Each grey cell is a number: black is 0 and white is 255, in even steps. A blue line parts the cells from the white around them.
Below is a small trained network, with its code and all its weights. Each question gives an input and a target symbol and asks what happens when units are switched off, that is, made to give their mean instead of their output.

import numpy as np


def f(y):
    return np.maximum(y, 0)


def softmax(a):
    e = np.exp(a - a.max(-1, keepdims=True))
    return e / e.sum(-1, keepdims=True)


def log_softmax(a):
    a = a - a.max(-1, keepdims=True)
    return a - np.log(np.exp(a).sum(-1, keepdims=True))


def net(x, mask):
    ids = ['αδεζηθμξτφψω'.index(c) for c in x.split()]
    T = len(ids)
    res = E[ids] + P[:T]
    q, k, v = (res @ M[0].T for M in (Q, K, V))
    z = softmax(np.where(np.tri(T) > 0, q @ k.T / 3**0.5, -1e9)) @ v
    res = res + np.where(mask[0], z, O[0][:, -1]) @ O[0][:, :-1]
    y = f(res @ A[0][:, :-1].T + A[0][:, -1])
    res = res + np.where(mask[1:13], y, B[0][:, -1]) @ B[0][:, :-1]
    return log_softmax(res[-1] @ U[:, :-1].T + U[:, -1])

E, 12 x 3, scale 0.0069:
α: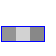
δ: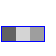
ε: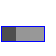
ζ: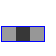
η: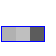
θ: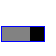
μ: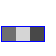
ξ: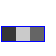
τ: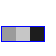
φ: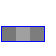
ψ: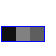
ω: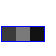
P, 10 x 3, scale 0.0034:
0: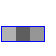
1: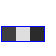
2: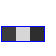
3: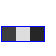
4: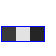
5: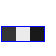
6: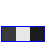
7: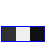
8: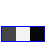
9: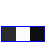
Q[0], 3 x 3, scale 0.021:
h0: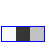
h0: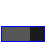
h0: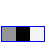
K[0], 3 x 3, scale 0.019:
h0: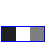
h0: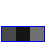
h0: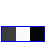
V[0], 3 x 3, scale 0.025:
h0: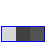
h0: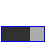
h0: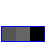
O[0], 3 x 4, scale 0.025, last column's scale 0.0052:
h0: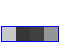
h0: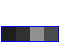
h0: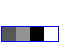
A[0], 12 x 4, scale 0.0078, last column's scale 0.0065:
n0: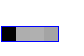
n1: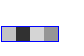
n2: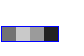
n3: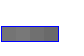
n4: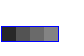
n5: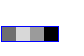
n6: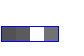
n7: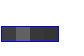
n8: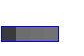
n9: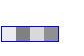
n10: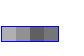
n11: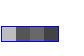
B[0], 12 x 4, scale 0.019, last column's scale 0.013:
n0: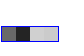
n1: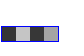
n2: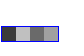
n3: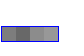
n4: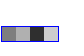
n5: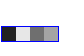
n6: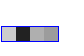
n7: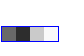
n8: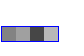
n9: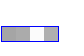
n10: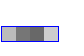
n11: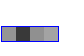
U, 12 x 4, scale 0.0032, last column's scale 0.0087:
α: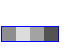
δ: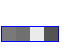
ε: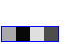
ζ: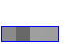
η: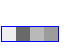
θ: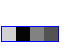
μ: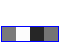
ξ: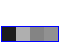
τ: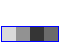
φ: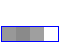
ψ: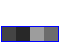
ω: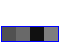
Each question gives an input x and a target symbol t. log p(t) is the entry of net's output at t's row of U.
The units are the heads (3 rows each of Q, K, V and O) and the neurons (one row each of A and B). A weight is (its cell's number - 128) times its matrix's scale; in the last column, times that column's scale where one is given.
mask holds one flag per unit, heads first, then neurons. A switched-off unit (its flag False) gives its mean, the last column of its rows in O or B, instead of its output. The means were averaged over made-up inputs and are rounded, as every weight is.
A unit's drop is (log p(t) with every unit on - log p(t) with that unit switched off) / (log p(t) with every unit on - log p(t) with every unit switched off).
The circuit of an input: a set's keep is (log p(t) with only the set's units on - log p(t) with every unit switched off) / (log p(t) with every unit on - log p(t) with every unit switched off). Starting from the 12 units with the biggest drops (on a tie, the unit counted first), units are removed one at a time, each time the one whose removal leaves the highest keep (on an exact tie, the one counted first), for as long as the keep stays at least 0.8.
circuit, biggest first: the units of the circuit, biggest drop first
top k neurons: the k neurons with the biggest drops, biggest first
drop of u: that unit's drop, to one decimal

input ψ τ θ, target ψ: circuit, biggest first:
h0; n0
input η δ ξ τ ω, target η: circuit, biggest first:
h0; n9
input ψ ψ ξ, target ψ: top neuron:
n0
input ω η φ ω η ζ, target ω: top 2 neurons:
n9; n0
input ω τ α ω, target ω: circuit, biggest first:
h0; n4; n7; n8
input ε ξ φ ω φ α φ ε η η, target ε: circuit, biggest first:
h0; n6
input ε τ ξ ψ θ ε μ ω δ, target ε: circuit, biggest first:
h0; n6
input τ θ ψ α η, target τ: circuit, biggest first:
h0; n10
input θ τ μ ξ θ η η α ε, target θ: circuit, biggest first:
h0; n7; n11; n10
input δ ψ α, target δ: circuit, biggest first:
h0; n9
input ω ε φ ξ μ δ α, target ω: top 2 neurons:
n4; n7
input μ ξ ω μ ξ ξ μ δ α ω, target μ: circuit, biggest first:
h0; n7
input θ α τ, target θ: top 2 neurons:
n7; n11
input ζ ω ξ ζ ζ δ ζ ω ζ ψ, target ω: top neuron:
n1
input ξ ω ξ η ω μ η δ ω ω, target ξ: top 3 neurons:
n5; n0; n2
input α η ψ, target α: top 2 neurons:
n9; n7
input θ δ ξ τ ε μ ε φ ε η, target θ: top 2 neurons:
n7; n11
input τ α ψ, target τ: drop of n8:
0.0
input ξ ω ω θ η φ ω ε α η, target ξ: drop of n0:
0.2
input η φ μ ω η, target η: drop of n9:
0.3
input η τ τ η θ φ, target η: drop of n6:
0.0
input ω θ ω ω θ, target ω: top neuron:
n4
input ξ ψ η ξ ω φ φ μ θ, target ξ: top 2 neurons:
n5; n0
